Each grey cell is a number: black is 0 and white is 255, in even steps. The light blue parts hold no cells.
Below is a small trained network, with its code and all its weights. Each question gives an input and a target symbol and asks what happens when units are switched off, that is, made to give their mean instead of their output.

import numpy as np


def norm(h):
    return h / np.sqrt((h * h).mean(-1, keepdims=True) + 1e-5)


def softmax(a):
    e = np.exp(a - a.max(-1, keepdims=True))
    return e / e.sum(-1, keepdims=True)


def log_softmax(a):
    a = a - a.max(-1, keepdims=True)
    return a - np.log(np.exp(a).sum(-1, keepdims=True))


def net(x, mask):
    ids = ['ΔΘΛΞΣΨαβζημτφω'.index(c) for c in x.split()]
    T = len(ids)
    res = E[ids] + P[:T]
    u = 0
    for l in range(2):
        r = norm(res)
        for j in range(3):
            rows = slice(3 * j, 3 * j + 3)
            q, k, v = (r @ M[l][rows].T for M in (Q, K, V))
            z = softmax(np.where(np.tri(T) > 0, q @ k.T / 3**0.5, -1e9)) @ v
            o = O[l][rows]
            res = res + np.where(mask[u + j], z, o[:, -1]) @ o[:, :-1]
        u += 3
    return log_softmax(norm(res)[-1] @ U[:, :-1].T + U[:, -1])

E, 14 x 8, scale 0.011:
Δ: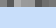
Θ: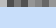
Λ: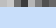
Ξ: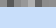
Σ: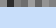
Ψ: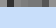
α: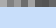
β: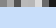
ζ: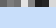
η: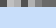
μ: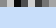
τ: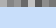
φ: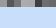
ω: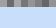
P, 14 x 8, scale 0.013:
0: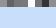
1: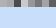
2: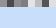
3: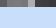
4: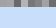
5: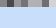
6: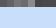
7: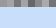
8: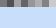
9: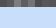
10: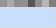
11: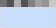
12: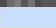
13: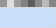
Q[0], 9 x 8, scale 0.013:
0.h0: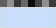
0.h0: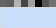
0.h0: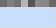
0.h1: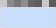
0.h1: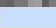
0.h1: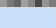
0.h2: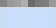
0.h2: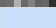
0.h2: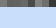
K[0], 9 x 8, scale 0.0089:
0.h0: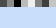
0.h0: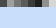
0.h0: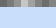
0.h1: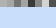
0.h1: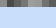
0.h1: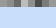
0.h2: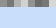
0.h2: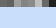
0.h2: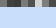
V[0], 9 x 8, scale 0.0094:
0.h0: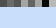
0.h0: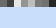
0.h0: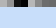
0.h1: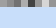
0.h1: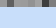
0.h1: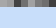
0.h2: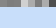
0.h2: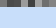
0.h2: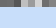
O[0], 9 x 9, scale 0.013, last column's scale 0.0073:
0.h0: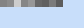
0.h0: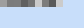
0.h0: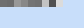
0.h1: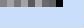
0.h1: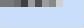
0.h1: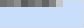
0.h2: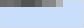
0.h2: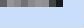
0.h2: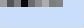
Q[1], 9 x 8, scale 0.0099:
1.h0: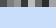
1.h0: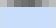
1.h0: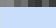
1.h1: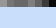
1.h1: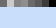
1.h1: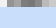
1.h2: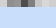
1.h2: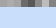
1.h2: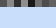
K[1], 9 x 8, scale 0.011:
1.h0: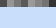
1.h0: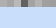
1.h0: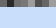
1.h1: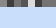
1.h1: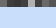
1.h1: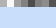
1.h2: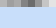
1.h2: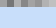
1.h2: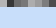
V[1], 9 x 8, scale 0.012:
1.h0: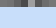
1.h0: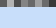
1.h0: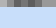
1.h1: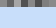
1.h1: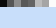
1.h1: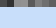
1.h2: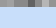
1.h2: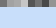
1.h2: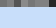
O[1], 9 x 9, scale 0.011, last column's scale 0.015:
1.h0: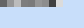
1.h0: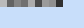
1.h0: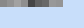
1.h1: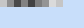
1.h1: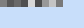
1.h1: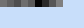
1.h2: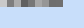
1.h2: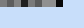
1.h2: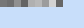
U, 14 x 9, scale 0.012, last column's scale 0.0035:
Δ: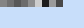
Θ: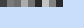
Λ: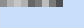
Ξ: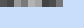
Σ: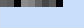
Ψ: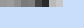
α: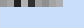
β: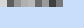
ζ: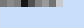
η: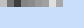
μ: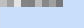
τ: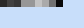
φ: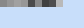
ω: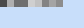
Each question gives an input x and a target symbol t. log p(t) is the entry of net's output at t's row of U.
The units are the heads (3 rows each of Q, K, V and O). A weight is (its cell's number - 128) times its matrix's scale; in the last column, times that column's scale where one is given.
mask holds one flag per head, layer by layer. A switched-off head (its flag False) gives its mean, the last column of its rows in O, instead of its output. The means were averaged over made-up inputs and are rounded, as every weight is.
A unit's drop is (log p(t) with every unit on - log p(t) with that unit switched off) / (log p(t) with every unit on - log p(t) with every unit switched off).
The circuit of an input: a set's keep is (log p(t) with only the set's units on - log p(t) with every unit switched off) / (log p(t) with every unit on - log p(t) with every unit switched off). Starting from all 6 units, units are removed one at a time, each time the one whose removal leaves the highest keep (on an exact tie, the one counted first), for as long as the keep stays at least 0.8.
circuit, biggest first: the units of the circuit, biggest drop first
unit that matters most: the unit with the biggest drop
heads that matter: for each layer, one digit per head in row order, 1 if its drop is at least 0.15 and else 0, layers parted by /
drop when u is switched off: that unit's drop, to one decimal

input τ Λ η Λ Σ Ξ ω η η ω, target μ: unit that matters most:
0.h0
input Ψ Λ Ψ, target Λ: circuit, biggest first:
[1.h1; 0.h0]
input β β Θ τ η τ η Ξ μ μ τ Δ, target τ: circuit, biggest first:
[0.h0; 1.h1; 0.h1]
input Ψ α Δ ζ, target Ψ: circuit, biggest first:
[0.h0; 1.h1]
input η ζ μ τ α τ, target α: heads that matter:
101 / 010
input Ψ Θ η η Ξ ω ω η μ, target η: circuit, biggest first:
[1.h0; 0.h1]
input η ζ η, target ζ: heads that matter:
110 / 001
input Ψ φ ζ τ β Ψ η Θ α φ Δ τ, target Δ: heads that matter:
110 / 010
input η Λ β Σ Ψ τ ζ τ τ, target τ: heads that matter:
110 / 010
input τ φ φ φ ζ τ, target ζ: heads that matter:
010 / 001
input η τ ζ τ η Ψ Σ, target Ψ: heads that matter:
100 / 000
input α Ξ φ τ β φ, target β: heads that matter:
010 / 110
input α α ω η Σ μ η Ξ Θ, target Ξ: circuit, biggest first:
[1.h1; 0.h1]
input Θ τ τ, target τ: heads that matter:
111 / 010
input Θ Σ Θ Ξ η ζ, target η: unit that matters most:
1.h0
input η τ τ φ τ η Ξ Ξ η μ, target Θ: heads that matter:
100 / 000
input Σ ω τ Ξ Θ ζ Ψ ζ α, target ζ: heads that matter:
100 / 001
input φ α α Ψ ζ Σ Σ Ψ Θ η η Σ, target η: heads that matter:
100 / 100
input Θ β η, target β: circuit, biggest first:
[1.h0; 0.h1; 1.h1]
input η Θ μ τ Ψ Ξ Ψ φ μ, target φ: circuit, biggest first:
[1.h1; 0.h1]
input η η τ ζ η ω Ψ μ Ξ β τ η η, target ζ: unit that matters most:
0.h2
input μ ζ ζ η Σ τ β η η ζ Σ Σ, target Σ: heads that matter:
110 / 110
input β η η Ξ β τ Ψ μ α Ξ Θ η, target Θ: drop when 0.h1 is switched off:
0.2
